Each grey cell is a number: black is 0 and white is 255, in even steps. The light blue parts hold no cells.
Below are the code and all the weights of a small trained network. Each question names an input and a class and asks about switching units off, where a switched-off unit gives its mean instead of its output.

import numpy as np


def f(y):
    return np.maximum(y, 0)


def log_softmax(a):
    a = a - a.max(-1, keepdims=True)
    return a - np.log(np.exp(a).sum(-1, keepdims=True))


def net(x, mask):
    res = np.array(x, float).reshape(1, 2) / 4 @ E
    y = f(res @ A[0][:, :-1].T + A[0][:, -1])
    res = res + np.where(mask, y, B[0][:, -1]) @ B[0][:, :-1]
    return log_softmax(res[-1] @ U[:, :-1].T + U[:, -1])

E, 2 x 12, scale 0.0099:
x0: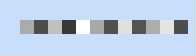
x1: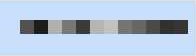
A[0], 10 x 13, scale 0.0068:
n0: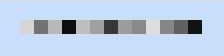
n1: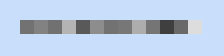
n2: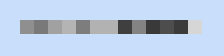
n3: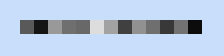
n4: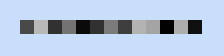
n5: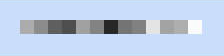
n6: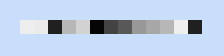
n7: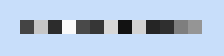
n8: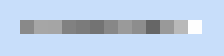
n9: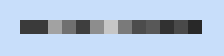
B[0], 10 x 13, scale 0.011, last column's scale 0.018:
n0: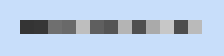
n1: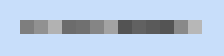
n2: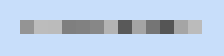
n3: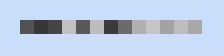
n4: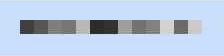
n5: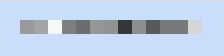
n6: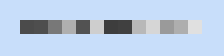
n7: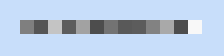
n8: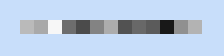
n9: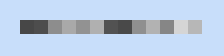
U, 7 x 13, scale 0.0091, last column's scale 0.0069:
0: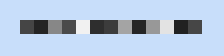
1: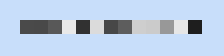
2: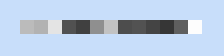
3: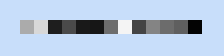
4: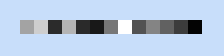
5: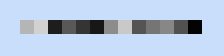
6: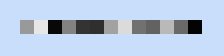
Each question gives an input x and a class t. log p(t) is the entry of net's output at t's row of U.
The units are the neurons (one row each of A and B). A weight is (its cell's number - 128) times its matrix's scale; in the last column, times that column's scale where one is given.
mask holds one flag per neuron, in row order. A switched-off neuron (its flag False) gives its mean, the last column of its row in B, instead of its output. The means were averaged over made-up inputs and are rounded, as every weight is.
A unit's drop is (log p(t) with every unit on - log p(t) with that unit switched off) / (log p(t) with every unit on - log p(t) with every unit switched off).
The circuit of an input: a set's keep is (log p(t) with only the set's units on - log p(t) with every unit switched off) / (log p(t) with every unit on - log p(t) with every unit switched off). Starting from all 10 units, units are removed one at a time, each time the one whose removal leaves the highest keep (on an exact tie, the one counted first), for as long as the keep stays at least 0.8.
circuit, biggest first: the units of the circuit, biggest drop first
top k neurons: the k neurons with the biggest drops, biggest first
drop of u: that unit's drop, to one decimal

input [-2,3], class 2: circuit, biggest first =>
n6
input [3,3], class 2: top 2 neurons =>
n6; n4
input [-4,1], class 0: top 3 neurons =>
n4; n5; n7
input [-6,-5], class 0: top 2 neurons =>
n7; n4
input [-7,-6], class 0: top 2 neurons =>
n7; n4
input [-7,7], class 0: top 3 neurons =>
n7; n4; n6
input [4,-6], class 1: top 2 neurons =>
n6; n7
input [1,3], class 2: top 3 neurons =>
n6; n4; n0
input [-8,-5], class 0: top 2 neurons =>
n7; n4
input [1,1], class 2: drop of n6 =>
0.1
